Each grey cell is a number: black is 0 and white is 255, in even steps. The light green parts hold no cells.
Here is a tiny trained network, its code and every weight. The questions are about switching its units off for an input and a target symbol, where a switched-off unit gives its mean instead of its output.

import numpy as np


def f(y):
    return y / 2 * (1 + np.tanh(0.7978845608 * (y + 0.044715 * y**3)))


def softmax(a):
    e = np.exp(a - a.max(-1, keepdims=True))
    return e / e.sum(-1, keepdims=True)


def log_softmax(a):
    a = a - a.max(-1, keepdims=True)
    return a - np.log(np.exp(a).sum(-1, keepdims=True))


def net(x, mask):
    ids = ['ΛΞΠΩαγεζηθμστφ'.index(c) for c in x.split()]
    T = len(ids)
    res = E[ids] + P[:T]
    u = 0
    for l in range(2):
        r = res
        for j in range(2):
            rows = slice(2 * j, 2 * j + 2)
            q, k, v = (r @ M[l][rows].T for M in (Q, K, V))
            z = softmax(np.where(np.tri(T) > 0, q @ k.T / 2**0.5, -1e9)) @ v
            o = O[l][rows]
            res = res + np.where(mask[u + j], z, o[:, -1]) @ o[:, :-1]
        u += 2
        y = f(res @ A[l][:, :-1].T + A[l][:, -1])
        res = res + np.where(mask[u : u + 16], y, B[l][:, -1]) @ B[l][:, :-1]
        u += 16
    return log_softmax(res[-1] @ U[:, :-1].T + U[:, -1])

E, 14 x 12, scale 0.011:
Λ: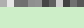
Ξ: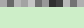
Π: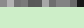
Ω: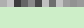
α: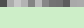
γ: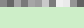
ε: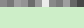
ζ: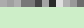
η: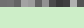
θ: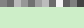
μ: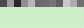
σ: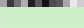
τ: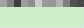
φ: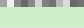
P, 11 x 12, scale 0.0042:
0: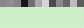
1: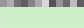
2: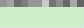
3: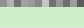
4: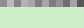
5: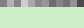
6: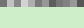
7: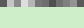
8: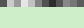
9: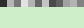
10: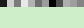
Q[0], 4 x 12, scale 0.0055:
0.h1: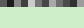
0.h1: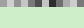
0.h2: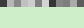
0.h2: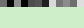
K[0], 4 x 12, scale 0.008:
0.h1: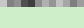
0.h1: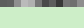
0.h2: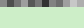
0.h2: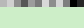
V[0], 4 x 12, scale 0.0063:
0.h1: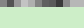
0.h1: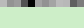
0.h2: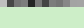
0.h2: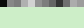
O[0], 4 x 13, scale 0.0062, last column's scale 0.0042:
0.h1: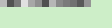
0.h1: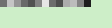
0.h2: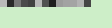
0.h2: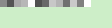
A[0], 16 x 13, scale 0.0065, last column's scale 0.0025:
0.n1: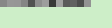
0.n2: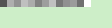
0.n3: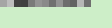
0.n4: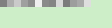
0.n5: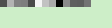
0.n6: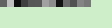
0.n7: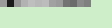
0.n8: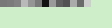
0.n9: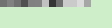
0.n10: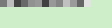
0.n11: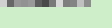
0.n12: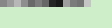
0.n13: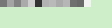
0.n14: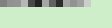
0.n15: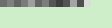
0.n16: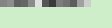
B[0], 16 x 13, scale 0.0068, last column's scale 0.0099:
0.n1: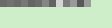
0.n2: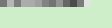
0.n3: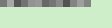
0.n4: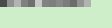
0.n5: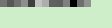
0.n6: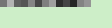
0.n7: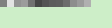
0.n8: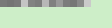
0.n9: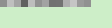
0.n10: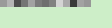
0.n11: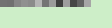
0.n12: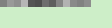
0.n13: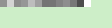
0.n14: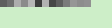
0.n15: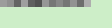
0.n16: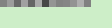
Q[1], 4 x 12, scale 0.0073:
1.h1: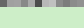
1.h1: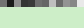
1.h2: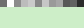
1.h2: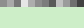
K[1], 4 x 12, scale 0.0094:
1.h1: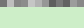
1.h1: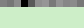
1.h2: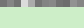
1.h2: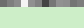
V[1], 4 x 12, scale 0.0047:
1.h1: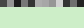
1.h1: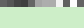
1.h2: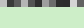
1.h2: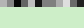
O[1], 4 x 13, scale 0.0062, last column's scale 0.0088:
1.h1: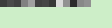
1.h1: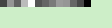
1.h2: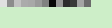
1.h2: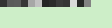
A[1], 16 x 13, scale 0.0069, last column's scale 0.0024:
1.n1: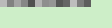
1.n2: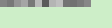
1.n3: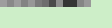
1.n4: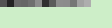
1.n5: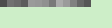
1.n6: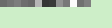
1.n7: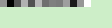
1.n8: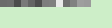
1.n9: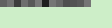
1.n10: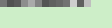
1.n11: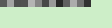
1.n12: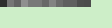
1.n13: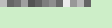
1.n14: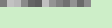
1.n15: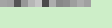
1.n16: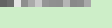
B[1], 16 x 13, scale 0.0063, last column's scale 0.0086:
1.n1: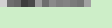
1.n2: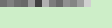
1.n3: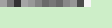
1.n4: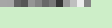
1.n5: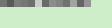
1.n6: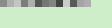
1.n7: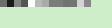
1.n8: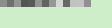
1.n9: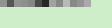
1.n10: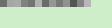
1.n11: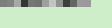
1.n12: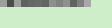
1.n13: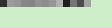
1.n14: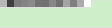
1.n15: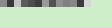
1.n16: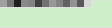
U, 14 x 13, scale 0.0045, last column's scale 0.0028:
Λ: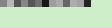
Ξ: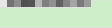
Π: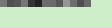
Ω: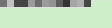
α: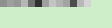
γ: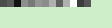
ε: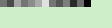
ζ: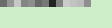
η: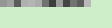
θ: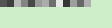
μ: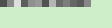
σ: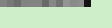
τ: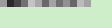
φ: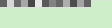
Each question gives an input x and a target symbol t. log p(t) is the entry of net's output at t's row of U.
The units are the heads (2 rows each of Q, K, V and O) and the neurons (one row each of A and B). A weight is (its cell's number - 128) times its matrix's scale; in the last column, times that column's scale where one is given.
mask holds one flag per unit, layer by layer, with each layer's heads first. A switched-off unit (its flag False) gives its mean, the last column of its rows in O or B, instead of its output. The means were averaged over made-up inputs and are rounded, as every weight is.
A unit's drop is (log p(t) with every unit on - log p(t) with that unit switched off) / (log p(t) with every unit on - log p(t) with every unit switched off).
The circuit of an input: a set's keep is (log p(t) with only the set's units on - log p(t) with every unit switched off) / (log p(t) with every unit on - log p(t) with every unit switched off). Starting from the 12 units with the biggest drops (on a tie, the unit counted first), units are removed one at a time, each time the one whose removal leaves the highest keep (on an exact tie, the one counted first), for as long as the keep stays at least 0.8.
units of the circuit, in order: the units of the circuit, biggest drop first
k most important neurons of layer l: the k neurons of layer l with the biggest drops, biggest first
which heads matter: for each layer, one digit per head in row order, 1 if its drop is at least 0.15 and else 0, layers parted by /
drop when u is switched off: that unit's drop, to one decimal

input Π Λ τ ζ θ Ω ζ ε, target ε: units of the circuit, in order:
(0.h2 0.n5 0.h1 1.n7)
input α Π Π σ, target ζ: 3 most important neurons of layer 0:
(0.n13 0.n2 0.n14)
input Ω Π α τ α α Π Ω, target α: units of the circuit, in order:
(1.h2 0.n4)
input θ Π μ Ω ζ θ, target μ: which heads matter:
00 / 01
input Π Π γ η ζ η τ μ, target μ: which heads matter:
00 / 01
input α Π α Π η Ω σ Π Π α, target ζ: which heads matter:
01 / 00
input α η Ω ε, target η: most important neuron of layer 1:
(1.n3)
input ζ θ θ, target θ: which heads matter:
11 / 10
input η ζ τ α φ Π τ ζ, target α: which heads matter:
10 / 01
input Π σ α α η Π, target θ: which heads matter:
01 / 01
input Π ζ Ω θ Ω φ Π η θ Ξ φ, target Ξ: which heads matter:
10 / 10
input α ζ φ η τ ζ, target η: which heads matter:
00 / 01
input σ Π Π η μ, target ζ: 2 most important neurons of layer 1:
(1.n6 1.n15)
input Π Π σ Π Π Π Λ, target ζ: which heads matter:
01 / 00
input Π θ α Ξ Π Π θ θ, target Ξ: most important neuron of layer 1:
(1.n1)
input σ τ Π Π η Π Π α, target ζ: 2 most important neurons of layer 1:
(1.n6 1.n4)
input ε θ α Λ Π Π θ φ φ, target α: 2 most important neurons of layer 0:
(0.n4 0.n10)
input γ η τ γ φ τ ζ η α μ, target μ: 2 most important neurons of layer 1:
(1.n11 1.n10)
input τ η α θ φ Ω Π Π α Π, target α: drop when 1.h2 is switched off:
0.9
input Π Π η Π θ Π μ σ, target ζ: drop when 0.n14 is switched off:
0.2
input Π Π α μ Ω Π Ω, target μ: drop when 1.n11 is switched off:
0.1
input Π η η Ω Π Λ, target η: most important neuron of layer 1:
(1.n3)
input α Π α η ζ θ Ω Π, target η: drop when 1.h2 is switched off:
0.6
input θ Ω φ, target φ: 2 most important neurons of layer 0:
(0.n5 0.n9)
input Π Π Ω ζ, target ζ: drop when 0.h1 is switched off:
0.4
